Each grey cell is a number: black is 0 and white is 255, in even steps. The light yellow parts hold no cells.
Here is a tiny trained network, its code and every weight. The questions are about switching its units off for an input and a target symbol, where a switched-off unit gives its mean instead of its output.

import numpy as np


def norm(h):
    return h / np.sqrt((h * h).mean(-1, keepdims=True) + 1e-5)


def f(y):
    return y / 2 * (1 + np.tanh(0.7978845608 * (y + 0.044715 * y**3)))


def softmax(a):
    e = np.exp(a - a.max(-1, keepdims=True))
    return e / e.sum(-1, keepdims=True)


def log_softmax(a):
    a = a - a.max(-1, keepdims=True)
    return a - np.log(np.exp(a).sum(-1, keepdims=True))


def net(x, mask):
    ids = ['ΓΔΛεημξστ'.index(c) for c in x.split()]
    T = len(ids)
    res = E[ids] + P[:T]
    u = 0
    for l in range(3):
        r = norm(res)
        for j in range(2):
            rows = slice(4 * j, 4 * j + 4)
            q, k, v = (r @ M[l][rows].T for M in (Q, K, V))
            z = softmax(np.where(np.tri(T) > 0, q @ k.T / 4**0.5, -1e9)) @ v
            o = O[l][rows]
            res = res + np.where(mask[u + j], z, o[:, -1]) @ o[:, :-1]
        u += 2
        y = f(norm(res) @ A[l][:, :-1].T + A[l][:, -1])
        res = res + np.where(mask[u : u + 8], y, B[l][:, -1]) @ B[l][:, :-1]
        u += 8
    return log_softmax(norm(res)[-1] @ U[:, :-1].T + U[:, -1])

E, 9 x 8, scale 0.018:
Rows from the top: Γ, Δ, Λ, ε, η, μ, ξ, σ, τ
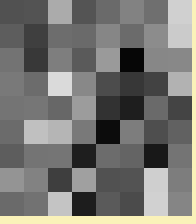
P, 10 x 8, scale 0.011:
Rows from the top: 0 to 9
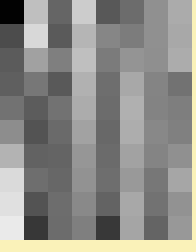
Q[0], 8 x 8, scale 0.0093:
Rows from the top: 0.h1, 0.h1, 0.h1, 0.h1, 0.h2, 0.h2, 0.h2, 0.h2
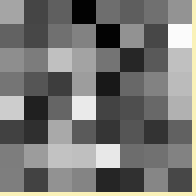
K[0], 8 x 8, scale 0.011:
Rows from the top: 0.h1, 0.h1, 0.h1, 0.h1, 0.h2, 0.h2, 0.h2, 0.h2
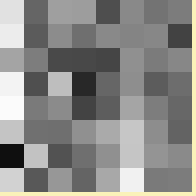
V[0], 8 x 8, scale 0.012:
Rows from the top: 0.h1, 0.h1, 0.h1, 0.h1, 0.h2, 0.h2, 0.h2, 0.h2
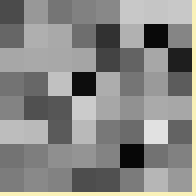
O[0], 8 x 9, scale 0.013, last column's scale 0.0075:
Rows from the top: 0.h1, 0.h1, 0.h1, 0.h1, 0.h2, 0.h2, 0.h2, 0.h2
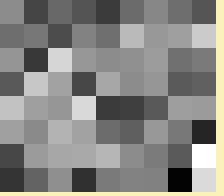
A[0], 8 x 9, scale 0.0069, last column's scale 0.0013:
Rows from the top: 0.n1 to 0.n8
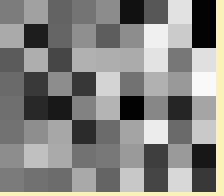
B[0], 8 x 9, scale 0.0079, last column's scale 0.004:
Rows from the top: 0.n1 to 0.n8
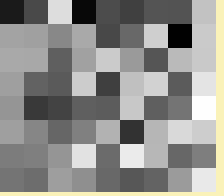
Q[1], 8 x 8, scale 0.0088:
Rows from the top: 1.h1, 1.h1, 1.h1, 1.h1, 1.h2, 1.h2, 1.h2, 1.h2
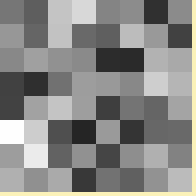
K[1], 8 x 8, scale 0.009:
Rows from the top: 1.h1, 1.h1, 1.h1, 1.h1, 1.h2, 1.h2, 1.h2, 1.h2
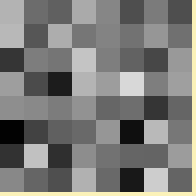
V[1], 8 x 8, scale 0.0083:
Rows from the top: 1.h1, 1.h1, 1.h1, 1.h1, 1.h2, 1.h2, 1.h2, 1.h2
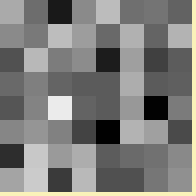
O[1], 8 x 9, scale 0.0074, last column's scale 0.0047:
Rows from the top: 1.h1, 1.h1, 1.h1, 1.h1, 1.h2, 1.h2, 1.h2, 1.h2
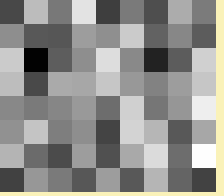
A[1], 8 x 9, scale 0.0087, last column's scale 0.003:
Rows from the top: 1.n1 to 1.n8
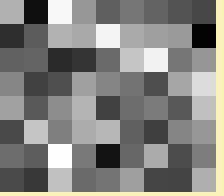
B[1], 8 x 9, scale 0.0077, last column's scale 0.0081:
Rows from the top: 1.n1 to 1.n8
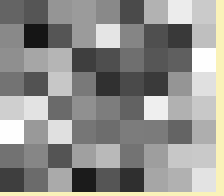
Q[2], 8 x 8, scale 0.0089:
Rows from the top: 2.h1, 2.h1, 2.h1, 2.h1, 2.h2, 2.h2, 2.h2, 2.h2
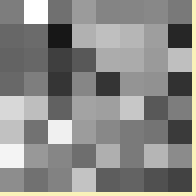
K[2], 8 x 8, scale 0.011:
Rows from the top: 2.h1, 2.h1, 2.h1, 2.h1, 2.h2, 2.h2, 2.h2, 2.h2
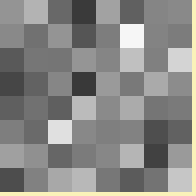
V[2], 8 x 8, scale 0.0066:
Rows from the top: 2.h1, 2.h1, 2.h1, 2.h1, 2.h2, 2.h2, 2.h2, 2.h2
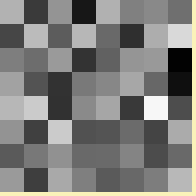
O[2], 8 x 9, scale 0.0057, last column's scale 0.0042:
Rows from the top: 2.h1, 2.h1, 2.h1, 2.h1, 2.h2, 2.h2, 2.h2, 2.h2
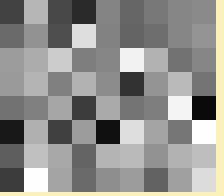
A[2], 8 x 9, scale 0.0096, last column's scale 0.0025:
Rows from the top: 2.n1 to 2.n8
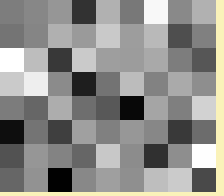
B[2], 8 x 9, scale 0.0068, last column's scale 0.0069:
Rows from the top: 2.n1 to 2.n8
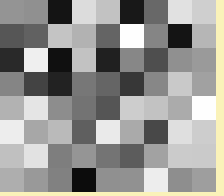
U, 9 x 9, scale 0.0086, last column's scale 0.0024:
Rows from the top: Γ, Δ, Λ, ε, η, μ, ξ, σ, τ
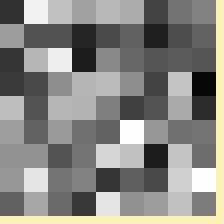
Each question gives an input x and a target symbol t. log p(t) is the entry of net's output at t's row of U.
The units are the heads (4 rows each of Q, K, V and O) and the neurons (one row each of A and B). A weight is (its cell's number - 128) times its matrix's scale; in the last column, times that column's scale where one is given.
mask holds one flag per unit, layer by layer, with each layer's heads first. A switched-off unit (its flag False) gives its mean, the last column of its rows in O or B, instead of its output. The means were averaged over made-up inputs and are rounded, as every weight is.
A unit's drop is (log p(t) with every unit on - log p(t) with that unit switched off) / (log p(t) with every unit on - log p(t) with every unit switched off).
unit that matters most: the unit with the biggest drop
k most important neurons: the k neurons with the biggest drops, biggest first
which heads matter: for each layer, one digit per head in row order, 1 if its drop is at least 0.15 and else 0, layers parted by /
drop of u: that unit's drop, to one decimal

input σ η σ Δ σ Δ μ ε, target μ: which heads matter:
11 / 00 / 00
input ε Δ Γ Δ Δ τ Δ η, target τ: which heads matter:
10 / 00 / 00
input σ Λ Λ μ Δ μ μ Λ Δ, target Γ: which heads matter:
10 / 10 / 00
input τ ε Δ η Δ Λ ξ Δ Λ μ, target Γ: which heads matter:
10 / 00 / 00
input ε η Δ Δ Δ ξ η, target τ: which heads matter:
11 / 00 / 00
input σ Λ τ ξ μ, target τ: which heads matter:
01 / 00 / 00
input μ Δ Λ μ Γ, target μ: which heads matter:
00 / 00 / 00
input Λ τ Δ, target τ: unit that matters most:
2.n1
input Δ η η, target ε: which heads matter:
10 / 00 / 00
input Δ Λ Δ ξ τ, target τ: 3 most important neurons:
(2.n1 0.n6 1.n4)
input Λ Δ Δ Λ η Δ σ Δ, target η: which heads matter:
11 / 00 / 00
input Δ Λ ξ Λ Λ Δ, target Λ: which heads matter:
10 / 00 / 00
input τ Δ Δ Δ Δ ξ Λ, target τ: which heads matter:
11 / 00 / 00
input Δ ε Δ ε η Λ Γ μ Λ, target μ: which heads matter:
10 / 00 / 00
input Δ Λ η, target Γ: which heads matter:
01 / 00 / 00
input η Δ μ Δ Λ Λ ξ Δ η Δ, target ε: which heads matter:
10 / 00 / 00
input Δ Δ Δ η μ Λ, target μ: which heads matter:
00 / 00 / 00
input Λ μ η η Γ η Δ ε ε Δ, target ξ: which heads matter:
11 / 00 / 00
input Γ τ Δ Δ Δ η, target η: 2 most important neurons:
(1.n1 1.n4)
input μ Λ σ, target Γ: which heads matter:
11 / 00 / 00
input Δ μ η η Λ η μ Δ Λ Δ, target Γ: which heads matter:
10 / 00 / 00
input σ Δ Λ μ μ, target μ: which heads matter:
11 / 01 / 00
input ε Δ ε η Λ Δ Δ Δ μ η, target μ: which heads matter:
11 / 00 / 00
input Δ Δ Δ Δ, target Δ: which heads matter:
10 / 00 / 00
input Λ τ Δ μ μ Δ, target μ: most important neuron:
(0.n2)
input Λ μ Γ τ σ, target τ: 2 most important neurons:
(2.n1 1.n7)
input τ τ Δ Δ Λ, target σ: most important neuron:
(2.n5)
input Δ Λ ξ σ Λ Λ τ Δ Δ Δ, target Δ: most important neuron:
(0.n5)
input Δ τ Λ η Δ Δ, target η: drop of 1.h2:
0.2
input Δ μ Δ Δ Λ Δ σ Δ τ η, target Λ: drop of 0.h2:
0.5
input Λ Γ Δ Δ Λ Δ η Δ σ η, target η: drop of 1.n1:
0.3
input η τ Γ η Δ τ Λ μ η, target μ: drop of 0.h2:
0.2
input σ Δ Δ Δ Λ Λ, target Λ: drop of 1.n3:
-0.1
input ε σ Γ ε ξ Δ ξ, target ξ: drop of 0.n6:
0.1
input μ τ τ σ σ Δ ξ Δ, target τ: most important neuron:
(2.n8)
